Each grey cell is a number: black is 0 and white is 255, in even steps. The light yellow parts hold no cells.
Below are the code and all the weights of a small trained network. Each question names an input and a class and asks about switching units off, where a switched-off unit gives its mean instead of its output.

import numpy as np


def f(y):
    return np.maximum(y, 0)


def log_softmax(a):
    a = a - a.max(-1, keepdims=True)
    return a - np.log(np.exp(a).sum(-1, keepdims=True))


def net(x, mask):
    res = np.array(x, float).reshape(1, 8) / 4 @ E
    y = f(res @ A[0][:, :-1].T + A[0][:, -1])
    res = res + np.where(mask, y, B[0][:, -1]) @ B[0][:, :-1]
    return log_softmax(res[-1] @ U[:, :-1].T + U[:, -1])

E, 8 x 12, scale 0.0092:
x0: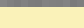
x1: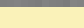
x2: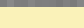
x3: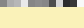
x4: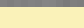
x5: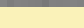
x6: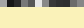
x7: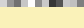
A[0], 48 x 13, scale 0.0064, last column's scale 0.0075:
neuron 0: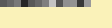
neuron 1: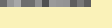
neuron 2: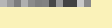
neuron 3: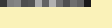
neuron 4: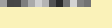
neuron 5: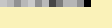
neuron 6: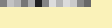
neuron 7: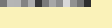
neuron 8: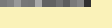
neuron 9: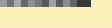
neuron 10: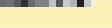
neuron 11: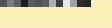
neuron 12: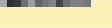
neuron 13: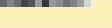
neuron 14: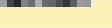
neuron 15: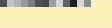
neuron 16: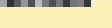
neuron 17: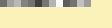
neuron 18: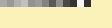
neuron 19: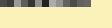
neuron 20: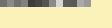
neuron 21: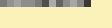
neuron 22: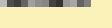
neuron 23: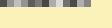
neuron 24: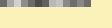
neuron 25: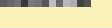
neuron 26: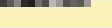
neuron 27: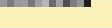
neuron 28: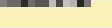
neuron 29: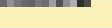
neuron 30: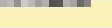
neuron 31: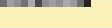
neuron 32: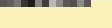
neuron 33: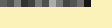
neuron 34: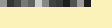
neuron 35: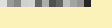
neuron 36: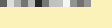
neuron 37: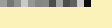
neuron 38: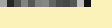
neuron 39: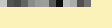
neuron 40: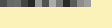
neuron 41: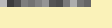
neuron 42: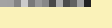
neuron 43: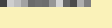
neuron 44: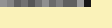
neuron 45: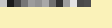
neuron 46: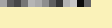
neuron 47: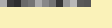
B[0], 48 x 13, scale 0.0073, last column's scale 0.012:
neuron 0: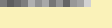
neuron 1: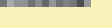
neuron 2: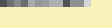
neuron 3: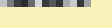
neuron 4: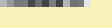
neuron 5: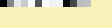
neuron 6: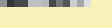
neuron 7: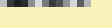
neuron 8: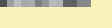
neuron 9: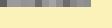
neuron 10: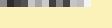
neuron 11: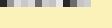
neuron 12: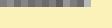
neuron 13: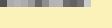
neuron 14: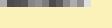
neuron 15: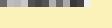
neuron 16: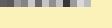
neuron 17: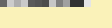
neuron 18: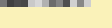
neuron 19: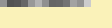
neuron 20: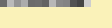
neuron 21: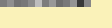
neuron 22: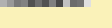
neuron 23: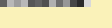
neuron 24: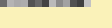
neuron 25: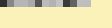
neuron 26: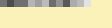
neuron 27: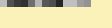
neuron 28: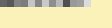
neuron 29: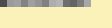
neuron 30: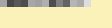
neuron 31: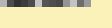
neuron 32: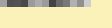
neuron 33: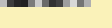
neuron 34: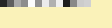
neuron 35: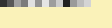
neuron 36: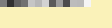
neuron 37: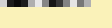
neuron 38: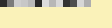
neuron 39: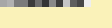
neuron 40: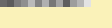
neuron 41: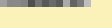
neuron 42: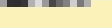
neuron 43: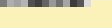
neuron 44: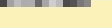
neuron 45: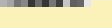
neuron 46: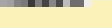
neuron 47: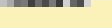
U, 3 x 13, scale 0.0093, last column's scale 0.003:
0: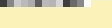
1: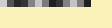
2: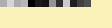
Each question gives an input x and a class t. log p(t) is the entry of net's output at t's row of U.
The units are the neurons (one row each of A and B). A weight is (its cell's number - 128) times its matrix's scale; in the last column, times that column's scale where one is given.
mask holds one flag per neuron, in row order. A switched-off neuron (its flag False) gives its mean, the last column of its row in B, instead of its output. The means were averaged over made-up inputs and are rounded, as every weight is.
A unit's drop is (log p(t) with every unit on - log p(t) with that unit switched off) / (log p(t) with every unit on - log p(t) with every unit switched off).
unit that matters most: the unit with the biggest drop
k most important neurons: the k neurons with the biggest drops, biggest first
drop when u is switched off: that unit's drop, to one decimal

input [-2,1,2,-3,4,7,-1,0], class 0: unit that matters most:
neuron 37
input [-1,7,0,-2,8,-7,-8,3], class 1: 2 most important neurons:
(neuron 7; neuron 6)
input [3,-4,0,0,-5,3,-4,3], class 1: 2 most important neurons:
(neuron 11; neuron 7)
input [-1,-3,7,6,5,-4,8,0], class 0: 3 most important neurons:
(neuron 34; neuron 38; neuron 16)
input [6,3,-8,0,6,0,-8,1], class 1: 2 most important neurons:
(neuron 7; neuron 6)
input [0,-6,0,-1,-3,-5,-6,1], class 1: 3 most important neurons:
(neuron 7; neuron 6; neuron 5)
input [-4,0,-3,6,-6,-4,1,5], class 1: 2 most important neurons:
(neuron 37; neuron 42)
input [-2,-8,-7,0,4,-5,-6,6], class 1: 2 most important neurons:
(neuron 7; neuron 6)
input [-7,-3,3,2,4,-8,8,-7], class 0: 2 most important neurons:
(neuron 34; neuron 38)
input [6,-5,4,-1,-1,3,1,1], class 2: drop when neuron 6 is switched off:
0.2
